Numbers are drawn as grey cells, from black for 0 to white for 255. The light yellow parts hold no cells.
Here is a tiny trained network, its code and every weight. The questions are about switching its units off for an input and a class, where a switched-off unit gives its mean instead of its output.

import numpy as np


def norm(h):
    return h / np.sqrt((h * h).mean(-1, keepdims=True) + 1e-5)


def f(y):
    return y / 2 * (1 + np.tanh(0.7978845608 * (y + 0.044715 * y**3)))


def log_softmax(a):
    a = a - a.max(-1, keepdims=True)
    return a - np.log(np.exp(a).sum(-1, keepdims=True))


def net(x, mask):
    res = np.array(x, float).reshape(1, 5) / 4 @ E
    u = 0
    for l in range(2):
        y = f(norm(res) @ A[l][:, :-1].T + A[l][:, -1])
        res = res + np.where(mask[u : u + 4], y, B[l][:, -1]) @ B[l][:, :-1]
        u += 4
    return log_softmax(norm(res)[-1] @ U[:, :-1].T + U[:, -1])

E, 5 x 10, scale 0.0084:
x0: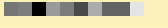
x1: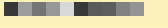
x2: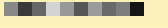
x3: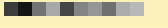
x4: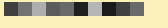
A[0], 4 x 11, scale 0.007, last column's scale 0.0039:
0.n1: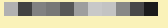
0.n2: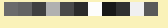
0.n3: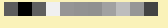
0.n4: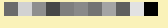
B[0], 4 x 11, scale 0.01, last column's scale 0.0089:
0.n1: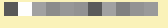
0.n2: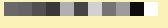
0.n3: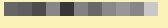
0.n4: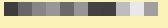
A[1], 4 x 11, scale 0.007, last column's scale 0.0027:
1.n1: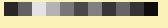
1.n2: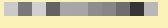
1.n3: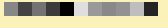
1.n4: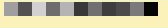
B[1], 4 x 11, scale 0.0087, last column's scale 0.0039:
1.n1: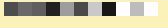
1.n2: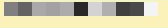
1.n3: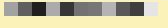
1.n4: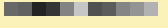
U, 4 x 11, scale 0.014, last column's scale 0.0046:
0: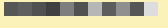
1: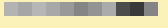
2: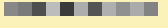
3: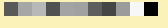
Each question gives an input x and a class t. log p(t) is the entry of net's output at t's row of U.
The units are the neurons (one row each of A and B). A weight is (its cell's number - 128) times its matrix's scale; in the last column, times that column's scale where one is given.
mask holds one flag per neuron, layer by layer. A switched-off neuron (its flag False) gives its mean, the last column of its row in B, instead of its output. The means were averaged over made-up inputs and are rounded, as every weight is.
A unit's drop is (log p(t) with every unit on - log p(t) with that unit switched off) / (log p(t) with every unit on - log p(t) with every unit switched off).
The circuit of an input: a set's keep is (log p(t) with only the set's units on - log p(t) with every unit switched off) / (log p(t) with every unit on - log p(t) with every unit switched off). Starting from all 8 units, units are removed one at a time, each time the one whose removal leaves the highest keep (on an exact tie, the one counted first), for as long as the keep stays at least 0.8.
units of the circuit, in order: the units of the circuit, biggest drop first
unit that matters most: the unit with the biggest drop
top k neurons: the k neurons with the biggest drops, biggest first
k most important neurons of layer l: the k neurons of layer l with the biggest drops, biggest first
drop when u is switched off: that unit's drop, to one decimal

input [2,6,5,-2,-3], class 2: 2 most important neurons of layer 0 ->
0.n2; 0.n3
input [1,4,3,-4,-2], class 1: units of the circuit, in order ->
0.n2; 1.n1
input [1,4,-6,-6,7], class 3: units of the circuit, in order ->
0.n4; 1.n3
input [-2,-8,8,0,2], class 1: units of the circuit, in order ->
0.n2; 0.n1
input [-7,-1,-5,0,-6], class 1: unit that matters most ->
0.n3
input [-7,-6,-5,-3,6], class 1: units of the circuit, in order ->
0.n2; 1.n2
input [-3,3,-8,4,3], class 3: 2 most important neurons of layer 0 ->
0.n3; 0.n2
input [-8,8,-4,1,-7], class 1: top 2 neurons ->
1.n1; 0.n3
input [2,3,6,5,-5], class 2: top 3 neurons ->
0.n3; 0.n2; 1.n1
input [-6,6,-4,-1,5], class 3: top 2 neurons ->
0.n2; 1.n3
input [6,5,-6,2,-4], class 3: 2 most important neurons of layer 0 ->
0.n4; 0.n3
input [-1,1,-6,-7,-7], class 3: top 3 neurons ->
0.n4; 0.n3; 1.n3
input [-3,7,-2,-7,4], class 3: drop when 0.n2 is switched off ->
0.8
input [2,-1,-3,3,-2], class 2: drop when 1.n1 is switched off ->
0.1
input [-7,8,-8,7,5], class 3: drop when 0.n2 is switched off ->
0.4
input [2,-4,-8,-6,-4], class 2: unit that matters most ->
1.n3
